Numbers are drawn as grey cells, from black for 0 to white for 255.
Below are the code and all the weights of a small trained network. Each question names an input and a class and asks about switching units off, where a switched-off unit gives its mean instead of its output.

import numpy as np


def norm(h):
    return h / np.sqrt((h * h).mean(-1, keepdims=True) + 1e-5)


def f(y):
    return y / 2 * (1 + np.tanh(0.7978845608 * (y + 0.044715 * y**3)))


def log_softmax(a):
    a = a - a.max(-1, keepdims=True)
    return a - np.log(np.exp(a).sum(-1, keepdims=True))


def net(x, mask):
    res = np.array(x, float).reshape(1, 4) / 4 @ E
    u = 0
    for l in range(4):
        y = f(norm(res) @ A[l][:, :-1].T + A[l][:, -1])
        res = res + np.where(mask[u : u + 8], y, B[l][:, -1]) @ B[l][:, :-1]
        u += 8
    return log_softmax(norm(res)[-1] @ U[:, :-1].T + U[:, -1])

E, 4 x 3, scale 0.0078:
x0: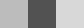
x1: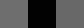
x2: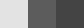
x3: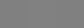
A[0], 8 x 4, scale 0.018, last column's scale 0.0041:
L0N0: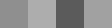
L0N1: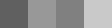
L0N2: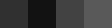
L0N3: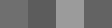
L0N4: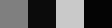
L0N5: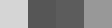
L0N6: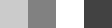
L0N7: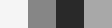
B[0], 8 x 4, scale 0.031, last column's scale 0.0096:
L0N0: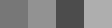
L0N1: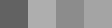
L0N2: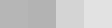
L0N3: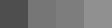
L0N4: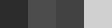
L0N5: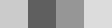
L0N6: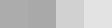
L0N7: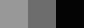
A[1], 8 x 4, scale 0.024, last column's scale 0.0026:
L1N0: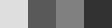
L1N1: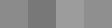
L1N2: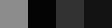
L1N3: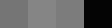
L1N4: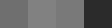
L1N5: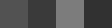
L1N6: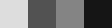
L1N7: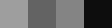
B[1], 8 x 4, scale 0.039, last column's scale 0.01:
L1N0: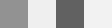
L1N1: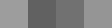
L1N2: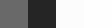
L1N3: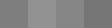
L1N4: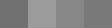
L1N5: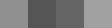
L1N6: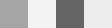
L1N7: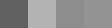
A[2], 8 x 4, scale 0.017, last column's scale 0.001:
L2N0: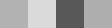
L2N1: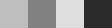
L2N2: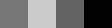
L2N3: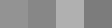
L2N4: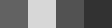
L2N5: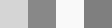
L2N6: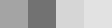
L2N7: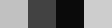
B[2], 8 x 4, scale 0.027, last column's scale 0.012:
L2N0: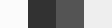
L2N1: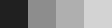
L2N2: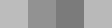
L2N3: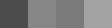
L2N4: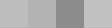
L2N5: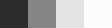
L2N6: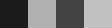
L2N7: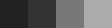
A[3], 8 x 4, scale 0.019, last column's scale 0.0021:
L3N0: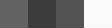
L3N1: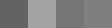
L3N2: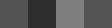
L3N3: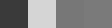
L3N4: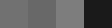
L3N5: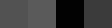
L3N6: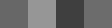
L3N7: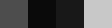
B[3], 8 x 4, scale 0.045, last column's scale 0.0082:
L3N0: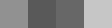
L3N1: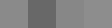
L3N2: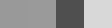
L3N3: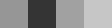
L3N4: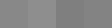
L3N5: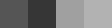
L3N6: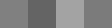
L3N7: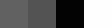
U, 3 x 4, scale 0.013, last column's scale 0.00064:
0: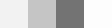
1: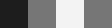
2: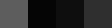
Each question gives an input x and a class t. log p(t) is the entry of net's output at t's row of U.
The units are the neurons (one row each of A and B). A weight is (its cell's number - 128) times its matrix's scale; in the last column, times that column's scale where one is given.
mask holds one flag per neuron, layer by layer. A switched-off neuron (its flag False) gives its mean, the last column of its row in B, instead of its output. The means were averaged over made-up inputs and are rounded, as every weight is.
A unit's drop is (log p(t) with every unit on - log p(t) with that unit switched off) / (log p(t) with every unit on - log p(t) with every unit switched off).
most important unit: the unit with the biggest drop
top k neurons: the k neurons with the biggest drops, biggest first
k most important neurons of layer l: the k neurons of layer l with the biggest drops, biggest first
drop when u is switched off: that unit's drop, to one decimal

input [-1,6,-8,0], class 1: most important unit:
L0N2
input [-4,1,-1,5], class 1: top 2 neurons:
(L0N7; L1N0)
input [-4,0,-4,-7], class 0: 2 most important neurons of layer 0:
(L0N5; L0N6)
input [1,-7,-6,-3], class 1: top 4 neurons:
(L0N7; L1N0; L1N6; L0N4)
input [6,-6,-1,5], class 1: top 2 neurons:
(L0N7; L0N5)
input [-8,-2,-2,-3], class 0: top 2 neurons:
(L1N2; L0N7)
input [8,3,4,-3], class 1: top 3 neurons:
(L1N2; L0N4; L0N2)
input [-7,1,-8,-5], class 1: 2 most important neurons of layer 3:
(L3N7; L3N2)
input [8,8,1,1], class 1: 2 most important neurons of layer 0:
(L0N4; L0N5)
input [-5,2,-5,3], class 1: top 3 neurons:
(L0N7; L1N0; L1N6)
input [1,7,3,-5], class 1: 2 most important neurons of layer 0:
(L0N4; L0N6)
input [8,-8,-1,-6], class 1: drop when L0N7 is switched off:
0.6
